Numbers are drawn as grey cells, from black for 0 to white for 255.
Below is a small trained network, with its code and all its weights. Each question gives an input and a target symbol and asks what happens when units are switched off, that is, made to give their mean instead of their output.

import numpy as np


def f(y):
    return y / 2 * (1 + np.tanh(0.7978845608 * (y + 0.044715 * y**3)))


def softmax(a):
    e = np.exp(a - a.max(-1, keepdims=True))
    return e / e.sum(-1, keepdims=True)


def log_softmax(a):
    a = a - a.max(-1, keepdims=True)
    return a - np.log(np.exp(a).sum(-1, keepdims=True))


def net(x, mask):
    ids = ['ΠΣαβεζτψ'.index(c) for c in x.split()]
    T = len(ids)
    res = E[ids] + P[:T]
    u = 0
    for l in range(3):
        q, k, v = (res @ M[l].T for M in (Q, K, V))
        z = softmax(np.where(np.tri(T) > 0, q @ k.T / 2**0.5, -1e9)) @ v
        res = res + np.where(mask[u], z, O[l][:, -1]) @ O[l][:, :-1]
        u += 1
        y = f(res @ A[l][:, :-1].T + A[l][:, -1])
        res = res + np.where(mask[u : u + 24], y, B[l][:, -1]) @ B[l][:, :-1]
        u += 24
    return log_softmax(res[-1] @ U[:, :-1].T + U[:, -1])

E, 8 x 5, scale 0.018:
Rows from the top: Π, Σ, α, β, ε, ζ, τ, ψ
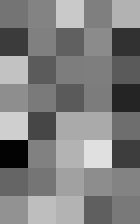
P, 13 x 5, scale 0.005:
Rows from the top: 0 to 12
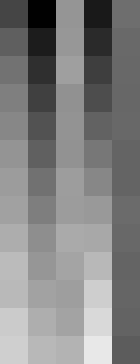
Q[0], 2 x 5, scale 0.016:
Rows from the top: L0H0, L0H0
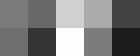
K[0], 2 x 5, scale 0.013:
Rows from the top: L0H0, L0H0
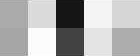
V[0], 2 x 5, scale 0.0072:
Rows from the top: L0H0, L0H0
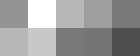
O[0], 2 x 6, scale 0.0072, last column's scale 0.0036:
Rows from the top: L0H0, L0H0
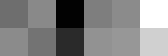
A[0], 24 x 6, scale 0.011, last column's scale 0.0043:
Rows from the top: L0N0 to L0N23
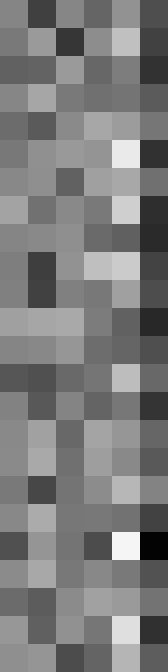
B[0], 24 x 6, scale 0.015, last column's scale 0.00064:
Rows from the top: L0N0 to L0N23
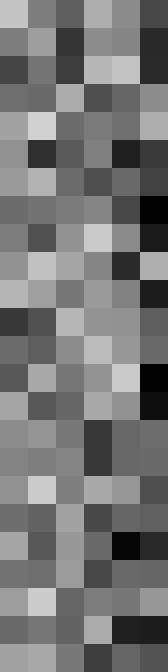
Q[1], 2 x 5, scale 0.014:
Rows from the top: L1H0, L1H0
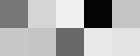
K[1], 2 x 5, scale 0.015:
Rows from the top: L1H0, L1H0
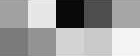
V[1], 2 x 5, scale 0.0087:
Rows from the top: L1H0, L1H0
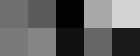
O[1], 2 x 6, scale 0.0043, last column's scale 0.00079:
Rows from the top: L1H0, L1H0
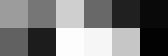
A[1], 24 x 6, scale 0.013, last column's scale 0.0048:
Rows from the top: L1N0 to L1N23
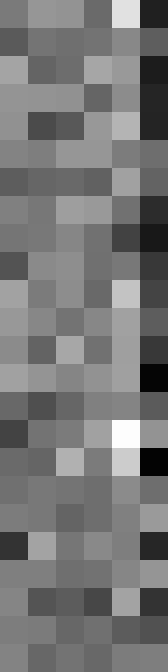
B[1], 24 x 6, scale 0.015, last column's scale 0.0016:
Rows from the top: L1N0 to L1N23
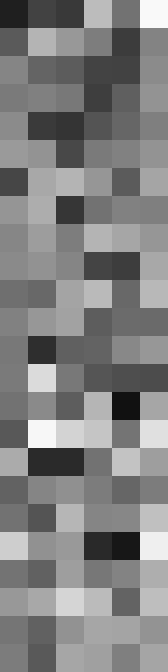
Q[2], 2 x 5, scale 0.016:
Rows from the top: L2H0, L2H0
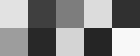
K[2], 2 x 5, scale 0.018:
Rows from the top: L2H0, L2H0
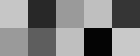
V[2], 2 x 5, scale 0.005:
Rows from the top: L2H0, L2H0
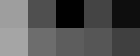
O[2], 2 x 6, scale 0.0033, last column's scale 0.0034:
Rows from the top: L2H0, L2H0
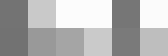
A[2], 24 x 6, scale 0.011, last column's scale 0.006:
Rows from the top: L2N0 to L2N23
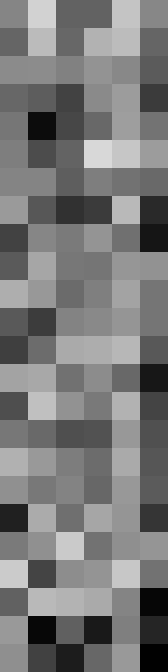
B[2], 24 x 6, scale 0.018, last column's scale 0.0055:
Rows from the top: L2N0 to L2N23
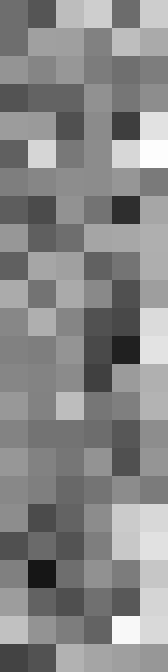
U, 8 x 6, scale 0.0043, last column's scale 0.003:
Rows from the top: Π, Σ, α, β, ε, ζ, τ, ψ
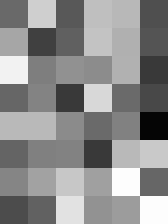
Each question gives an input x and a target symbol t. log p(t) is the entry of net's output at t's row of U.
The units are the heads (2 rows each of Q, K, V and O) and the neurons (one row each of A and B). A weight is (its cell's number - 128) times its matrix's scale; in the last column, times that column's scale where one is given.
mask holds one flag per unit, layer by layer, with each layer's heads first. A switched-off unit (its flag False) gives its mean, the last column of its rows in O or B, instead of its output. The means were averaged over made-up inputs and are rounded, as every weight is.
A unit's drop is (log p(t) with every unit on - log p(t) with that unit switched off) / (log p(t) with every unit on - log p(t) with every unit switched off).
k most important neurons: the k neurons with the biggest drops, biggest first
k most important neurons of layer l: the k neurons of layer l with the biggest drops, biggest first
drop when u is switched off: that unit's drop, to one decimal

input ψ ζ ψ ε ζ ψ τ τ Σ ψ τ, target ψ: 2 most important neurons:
L2N0, L2N7
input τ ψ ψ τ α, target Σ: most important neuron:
L2N20
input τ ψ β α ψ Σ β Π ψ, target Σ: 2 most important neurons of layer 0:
L0N11, L0N3
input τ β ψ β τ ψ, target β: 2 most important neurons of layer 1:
L1N16, L1N12
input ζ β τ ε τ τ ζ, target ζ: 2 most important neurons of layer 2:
L2N13, L2N19
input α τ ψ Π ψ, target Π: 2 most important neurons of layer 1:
L1N16, L1N0
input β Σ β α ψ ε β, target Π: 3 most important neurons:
L2N5, L1N19, L1N8
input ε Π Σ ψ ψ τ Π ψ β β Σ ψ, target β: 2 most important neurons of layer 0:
L0N11, L0N19
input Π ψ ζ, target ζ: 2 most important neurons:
L1N19, L2N19
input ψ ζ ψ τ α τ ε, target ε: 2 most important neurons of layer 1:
L1N13, L1N2
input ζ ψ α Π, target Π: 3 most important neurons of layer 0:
L0N5, L0N22, L0N19
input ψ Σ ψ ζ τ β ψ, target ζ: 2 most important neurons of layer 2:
L2N22, L2N11
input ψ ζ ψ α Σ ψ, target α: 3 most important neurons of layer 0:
L0N11, L0N3, L0N18
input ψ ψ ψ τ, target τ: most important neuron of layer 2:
L2N1
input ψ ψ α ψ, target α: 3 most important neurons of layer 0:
L0N11, L0N3, L0N0
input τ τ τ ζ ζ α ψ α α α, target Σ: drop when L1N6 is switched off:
0.1
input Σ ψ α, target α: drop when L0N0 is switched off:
0.1
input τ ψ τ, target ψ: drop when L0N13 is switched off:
0.2
